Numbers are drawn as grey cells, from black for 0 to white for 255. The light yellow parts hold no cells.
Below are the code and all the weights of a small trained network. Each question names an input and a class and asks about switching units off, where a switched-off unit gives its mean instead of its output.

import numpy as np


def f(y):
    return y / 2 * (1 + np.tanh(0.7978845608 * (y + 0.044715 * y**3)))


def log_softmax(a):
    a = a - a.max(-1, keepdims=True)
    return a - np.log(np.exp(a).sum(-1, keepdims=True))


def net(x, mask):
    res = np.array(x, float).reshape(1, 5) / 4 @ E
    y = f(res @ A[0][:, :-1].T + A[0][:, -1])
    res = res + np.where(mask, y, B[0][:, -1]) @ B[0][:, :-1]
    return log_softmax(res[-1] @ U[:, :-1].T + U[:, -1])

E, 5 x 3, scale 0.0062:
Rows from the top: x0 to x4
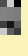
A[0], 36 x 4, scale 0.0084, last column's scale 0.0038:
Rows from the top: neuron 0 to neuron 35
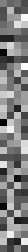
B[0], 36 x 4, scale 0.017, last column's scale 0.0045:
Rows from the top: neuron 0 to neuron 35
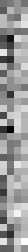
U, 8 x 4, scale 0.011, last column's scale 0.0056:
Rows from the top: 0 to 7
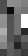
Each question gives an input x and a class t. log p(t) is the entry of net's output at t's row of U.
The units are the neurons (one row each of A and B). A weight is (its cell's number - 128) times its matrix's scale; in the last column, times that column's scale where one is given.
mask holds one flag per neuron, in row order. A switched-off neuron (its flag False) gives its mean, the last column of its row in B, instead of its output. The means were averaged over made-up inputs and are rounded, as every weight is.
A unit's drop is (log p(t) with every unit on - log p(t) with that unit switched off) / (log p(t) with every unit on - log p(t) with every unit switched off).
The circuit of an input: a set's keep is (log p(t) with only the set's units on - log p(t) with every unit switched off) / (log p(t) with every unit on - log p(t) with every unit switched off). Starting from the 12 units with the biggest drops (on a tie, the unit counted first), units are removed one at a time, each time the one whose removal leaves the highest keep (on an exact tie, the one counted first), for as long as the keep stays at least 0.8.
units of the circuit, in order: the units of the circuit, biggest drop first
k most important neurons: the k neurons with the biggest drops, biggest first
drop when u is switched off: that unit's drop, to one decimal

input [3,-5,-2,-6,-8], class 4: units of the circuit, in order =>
(neuron 7; neuron 17)
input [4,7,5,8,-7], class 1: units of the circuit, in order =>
(neuron 5)
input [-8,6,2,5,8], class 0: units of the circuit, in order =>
(neuron 16; neuron 30)
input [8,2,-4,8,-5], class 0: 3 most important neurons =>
(neuron 29; neuron 25; neuron 31)
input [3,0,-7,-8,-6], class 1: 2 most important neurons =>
(neuron 18; neuron 33)
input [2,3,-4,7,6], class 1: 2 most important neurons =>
(neuron 5; neuron 8)
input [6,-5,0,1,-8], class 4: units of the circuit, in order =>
(neuron 7; neuron 17)
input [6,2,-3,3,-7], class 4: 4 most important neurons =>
(neuron 7; neuron 17; neuron 24; neuron 32)
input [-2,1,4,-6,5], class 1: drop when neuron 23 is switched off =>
-0.1
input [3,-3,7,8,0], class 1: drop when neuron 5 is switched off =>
0.2
